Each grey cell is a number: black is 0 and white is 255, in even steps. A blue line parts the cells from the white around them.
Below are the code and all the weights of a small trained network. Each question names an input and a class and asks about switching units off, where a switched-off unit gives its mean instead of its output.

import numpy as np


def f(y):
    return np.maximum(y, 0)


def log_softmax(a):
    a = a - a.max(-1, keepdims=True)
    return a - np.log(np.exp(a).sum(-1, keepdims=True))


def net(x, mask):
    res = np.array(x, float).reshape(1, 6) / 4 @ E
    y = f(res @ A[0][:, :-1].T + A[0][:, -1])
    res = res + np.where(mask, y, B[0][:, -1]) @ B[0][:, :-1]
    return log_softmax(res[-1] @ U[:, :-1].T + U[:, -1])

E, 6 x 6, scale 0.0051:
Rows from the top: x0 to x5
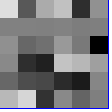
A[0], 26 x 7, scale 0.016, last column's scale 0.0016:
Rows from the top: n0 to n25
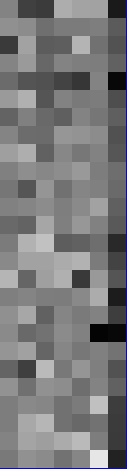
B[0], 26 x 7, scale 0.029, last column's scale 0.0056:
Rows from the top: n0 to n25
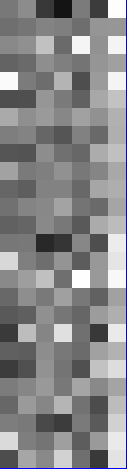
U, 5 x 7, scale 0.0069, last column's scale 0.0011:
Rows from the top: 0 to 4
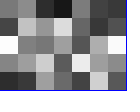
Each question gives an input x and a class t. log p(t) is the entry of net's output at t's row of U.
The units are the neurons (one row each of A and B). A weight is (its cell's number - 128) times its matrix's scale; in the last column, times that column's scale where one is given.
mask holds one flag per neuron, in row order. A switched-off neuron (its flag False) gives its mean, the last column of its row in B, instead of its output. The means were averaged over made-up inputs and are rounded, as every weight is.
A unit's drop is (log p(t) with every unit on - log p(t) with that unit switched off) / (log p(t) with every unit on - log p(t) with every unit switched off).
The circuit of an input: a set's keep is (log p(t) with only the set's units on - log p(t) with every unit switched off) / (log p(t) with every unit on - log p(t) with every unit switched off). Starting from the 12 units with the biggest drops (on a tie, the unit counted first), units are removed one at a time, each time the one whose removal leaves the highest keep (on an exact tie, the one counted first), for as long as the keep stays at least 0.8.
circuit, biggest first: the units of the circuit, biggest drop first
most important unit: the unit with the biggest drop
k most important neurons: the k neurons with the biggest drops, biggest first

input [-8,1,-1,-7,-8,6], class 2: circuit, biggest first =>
[n24]
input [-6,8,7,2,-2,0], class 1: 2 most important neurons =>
[n18, n15]
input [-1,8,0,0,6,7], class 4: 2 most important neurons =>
[n5, n24]
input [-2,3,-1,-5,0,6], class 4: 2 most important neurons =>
[n0, n5]
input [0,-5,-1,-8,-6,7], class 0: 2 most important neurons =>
[n13, n23]
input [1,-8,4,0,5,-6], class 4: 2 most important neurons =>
[n20, n24]
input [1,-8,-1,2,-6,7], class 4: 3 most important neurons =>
[n4, n5, n8]
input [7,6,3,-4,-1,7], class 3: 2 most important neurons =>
[n15, n20]
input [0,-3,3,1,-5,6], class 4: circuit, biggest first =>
[n5, n8]
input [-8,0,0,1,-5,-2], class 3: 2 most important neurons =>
[n2, n4]
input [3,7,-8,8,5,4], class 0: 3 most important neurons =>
[n0, n18, n7]
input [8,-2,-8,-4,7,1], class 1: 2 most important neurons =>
[n25, n22]
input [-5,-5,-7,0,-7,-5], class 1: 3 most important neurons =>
[n25, n4, n22]
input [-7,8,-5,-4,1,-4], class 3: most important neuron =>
[n2]
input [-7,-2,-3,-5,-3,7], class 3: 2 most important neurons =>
[n2, n20]
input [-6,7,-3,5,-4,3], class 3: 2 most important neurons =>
[n2, n13]
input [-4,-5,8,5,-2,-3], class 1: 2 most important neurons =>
[n18, n13]
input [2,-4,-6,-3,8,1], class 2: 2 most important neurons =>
[n4, n18]
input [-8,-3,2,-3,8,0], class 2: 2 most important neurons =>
[n4, n15]
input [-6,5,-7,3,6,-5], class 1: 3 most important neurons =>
[n25, n22, n15]
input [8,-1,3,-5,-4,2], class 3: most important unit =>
n15
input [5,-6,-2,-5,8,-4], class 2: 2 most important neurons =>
[n4, n0]
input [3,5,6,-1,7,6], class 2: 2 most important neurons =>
[n4, n25]
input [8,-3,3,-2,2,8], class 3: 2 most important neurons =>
[n15, n20]
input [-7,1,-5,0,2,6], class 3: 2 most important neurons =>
[n2, n18]
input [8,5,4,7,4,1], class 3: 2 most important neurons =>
[n15, n13]
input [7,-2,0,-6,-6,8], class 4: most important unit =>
n8
